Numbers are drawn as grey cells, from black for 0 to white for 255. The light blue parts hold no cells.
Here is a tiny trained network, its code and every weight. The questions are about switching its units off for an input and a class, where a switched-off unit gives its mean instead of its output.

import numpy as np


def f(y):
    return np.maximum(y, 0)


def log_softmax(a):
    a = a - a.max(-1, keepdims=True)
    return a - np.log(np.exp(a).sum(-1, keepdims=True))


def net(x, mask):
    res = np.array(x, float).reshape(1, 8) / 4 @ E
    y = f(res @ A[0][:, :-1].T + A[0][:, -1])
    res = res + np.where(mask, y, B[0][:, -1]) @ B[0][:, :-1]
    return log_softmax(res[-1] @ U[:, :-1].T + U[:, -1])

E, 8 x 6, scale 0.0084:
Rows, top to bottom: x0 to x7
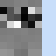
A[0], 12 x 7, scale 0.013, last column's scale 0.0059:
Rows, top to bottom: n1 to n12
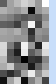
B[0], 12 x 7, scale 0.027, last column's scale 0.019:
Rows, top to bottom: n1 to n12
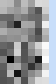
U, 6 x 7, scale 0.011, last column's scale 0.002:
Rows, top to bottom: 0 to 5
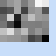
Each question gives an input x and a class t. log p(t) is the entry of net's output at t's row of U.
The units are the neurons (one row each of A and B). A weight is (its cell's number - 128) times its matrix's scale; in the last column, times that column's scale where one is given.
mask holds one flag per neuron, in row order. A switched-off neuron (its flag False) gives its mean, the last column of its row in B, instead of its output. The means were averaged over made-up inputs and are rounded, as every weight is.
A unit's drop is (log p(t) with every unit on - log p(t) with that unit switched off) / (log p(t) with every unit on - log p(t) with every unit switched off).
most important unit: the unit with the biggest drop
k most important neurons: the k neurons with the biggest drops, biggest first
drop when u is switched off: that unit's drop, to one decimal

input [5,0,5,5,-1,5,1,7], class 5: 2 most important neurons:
[n7 n8]
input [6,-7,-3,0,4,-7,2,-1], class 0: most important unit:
n7
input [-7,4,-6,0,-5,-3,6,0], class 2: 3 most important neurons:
[n7 n8 n11]
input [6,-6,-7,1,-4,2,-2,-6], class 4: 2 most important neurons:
[n2 n12]
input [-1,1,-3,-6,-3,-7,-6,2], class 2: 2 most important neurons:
[n11 n4]
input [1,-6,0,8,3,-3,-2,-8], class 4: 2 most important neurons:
[n9 n2]
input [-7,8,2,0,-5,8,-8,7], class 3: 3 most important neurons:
[n7 n8 n4]
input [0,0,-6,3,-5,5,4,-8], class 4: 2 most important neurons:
[n7 n8]
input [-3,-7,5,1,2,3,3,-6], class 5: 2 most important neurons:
[n2 n12]
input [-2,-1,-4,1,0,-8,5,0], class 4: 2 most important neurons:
[n12 n7]
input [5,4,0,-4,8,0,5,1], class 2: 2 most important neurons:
[n9 n11]
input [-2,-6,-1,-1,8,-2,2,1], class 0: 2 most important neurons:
[n9 n7]
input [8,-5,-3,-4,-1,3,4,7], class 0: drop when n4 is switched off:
0.0
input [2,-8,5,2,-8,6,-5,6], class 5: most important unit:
n2
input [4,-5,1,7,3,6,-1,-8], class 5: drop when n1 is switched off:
0.2
